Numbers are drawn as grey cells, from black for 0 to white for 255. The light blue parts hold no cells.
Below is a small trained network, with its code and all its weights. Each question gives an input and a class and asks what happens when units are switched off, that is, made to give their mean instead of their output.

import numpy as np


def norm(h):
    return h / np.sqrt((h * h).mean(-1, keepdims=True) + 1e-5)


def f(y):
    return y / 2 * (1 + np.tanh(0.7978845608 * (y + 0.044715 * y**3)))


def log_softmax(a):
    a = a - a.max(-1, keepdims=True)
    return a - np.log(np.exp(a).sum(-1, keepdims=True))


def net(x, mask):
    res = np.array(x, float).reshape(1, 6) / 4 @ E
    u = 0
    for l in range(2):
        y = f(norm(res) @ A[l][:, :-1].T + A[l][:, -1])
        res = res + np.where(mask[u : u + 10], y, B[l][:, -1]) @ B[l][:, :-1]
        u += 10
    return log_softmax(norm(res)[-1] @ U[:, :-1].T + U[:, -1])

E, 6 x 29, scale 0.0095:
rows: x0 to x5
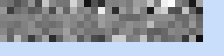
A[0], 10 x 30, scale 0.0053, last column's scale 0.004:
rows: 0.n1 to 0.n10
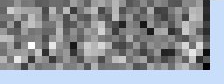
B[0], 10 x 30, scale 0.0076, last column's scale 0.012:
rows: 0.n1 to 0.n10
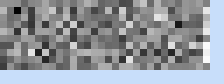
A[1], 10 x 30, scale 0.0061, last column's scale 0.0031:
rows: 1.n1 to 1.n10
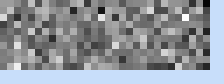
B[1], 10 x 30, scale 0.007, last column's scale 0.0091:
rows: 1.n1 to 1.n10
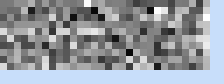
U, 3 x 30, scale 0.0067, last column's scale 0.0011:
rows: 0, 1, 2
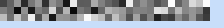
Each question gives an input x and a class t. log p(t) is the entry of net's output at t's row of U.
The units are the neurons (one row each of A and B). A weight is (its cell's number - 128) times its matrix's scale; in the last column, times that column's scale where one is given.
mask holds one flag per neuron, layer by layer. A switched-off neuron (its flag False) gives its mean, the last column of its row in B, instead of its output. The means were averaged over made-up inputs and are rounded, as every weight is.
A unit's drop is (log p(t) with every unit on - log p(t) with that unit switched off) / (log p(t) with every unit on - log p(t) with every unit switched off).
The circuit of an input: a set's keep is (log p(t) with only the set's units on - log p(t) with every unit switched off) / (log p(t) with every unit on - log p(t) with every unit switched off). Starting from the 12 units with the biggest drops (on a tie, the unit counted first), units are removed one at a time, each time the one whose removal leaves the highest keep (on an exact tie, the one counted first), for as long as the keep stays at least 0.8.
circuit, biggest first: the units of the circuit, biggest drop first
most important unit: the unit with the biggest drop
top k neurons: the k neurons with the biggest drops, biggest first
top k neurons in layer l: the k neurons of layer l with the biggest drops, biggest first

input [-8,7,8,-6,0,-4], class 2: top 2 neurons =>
(0.n8; 0.n2)
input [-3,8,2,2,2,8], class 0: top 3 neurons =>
(0.n9; 0.n2; 1.n7)
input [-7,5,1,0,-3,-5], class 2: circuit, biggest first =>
(0.n8)
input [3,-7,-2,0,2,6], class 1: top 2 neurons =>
(0.n7; 1.n2)
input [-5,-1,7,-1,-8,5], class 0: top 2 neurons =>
(0.n9; 1.n7)
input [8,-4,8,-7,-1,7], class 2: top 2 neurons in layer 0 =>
(0.n7; 0.n4)
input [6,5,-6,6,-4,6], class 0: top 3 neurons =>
(0.n8; 0.n2; 0.n5)
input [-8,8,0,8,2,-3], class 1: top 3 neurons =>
(0.n5; 1.n3; 1.n5)
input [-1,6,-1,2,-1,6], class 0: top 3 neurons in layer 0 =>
(0.n9; 0.n2; 0.n3)
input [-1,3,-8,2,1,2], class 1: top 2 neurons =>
(0.n5; 0.n7)
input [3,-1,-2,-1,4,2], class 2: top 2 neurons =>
(0.n2; 0.n7)
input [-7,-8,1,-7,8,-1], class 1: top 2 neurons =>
(0.n2; 1.n2)
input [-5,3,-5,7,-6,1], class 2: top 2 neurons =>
(0.n8; 0.n2)
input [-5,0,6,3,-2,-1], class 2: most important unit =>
0.n8
